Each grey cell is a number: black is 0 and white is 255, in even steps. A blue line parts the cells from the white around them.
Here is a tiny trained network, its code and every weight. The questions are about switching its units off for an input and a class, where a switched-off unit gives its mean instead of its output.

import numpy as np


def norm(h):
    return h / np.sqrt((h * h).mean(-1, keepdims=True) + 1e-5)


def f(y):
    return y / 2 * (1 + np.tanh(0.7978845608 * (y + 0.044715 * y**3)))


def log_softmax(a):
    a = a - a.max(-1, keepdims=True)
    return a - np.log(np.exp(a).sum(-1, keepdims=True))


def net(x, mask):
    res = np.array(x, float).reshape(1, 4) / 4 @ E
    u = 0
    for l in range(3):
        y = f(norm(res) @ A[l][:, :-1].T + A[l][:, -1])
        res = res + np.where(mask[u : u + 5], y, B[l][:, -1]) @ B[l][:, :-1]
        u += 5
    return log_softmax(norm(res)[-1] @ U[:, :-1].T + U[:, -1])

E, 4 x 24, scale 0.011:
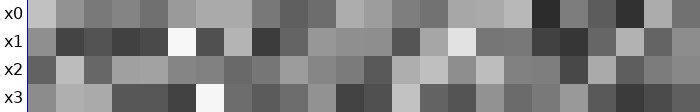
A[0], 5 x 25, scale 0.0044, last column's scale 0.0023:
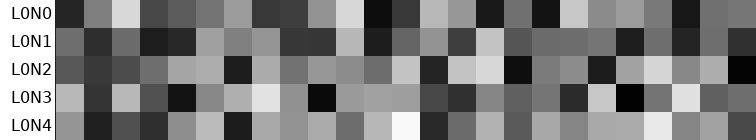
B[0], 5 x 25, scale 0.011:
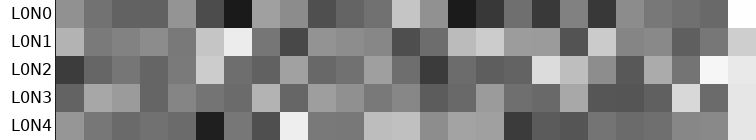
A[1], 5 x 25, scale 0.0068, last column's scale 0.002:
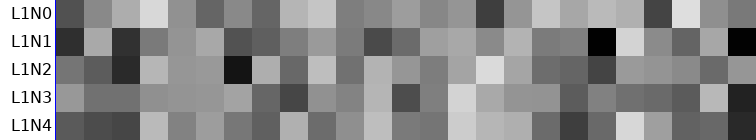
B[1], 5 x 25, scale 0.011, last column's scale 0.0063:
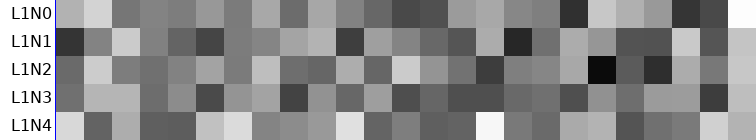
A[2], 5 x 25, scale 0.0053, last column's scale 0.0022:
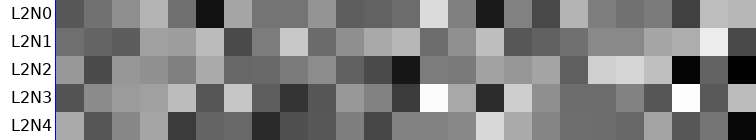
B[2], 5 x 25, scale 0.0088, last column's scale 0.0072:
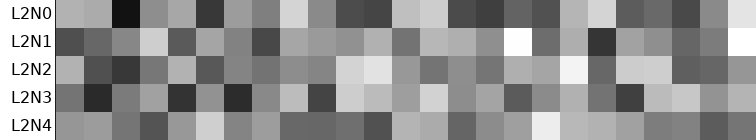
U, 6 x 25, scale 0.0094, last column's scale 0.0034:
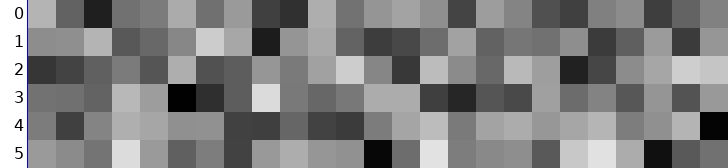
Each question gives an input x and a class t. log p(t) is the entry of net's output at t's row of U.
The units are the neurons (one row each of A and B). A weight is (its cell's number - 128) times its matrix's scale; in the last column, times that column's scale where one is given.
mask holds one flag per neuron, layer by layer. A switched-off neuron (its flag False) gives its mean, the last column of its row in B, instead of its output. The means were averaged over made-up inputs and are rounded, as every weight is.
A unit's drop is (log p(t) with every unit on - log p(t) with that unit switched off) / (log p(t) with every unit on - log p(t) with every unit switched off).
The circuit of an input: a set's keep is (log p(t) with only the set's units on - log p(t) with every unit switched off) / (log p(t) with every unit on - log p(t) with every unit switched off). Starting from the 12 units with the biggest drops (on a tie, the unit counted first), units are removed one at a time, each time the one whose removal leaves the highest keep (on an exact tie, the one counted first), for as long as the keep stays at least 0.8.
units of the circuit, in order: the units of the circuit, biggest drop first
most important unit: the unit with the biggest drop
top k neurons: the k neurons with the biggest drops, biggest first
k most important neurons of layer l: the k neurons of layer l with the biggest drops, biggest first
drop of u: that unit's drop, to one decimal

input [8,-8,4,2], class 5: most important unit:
L1N0
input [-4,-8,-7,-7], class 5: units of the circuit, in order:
L0N0, L1N0
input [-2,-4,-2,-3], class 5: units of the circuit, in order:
L0N0, L1N0
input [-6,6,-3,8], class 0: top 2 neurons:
L0N0, L0N1
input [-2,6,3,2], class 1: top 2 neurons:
L0N1, L1N3
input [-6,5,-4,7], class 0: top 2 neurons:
L0N0, L0N1
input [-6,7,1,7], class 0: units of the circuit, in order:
L0N1, L0N0
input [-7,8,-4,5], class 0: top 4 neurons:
L0N0, L0N1, L1N1, L2N2
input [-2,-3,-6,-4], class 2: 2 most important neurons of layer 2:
L2N0, L2N1
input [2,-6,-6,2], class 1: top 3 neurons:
L1N0, L0N0, L0N4
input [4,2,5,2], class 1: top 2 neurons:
L0N0, L0N3
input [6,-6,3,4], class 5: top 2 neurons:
L1N0, L0N0
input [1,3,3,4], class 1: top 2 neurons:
L0N1, L1N3
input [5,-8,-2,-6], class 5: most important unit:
L1N0
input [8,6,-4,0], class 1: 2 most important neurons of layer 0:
L0N1, L0N0
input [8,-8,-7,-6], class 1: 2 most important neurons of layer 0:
L0N0, L0N3
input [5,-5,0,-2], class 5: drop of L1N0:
0.3
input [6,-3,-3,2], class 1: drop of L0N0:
0.2
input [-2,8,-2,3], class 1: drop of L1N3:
0.5
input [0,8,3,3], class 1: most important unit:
L1N3
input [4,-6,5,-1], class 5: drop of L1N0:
0.5
